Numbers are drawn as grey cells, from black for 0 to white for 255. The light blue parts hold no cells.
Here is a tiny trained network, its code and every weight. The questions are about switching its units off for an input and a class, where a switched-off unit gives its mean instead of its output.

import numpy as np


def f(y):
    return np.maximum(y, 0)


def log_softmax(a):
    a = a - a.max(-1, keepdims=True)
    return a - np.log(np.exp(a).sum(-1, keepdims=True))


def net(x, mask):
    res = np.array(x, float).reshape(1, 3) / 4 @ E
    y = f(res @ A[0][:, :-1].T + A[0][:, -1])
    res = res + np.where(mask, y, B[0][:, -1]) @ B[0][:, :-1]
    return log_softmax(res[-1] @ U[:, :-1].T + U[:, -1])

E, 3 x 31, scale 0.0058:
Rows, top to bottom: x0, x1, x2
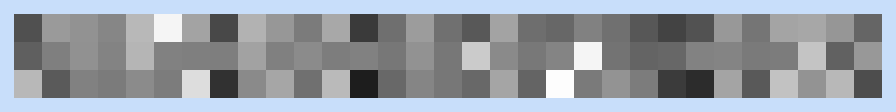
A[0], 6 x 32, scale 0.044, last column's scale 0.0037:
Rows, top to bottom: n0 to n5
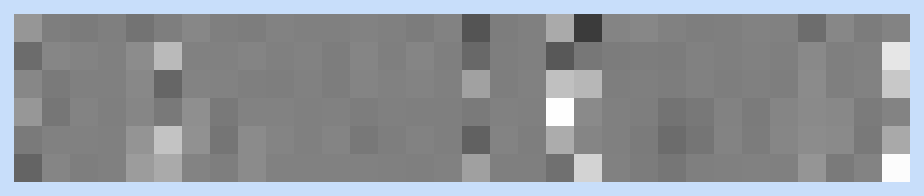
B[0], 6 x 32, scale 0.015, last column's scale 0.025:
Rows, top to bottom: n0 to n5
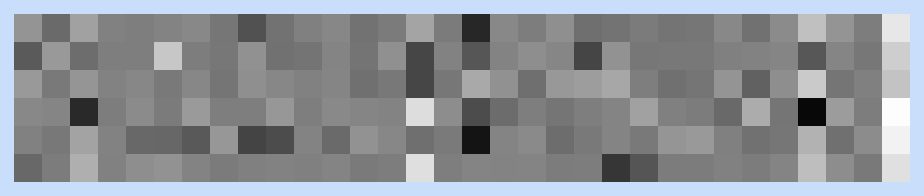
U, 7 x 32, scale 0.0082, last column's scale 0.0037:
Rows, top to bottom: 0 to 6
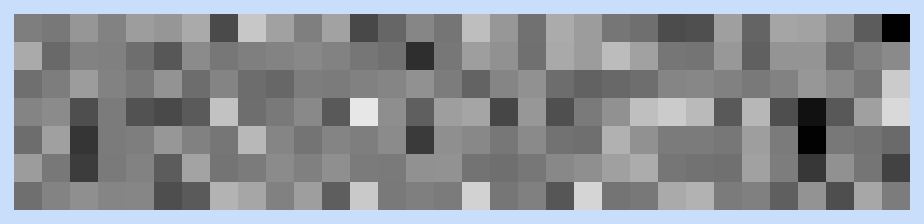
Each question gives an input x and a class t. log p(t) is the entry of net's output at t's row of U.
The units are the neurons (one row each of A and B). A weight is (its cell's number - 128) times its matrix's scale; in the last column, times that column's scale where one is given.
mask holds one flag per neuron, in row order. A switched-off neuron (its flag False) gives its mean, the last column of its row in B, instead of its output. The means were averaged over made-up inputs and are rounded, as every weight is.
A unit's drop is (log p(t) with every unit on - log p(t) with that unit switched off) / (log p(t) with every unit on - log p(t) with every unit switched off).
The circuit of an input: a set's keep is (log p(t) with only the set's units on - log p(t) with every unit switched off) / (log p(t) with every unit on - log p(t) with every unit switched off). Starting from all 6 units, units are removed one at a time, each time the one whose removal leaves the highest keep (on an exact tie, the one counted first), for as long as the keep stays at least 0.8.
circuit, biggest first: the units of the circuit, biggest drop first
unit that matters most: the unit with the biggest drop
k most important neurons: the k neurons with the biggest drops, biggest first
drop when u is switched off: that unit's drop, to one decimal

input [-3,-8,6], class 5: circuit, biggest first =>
n3
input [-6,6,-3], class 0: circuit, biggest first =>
n4, n2
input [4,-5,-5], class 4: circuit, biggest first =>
n5, n1
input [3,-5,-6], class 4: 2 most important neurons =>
n5, n4
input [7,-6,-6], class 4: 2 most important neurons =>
n1, n5
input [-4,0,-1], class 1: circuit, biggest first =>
n3, n5, n4
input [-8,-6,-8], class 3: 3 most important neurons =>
n5, n2, n4
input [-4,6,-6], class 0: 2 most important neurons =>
n4, n5
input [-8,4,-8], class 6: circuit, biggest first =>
n3, n0
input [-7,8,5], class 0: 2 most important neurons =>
n2, n4
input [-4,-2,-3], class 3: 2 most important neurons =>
n5, n0
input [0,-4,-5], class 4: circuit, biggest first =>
n5, n4
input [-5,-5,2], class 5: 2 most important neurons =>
n4, n5
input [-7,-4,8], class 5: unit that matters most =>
n3
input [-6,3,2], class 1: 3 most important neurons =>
n2, n5, n1
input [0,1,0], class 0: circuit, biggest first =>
n4, n3
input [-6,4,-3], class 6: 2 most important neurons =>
n0, n1
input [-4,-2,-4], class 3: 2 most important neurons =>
n5, n0
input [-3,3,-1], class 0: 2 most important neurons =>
n4, n3
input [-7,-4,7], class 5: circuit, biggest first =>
n3
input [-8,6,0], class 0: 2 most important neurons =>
n4, n2
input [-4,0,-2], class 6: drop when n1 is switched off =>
0.3
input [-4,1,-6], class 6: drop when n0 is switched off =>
0.2
